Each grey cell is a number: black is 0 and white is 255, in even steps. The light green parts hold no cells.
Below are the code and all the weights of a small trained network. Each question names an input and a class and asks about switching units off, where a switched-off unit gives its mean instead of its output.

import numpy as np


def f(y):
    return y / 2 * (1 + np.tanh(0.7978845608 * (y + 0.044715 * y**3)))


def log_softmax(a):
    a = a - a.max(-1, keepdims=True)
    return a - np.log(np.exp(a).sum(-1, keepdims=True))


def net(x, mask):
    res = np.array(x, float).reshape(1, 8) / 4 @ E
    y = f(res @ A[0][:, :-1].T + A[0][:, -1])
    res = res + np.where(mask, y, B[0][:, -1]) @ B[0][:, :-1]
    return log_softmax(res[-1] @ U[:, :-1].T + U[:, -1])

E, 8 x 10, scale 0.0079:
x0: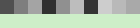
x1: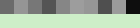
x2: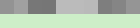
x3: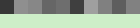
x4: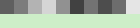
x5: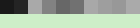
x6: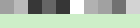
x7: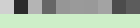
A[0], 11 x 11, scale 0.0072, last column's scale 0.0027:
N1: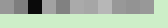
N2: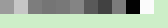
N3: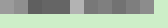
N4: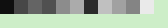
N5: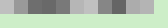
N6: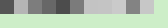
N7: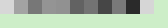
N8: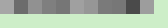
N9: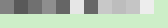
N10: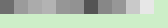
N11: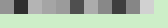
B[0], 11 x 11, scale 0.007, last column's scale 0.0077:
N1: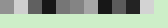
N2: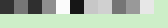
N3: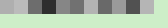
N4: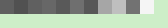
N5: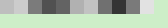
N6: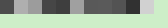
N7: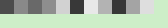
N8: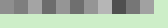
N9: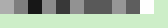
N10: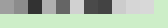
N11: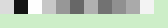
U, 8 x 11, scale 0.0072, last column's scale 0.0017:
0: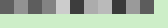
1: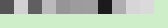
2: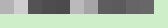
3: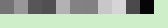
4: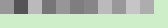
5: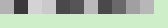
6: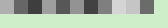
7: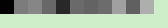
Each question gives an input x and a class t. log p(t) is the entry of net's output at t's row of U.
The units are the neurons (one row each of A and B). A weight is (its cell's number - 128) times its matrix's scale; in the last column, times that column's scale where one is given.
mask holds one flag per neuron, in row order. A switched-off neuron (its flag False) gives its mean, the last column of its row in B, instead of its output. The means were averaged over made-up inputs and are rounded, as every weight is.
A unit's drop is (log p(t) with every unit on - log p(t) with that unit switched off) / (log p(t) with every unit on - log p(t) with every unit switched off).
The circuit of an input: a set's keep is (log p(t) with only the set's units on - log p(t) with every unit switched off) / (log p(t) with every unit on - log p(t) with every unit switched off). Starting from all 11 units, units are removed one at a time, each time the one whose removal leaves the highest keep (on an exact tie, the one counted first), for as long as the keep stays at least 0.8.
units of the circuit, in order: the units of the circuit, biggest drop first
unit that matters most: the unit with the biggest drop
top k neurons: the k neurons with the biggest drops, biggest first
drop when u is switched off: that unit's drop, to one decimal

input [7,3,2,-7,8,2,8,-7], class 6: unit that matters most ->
N10
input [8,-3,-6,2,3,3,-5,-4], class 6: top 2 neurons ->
(N10 N1)
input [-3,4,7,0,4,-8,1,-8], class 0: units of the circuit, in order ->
(N2 N7)
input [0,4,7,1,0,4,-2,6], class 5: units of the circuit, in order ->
(N11 N2)
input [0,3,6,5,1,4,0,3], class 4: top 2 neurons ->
(N1 N9)
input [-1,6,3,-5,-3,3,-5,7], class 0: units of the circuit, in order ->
(N2 N7)
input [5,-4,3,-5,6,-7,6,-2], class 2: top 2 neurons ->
(N5 N1)
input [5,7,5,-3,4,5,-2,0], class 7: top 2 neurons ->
(N11 N4)
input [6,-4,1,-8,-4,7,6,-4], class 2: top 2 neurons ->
(N1 N6)
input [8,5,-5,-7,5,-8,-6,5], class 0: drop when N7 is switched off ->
0.2
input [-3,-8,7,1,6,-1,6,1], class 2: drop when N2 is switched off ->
0.1
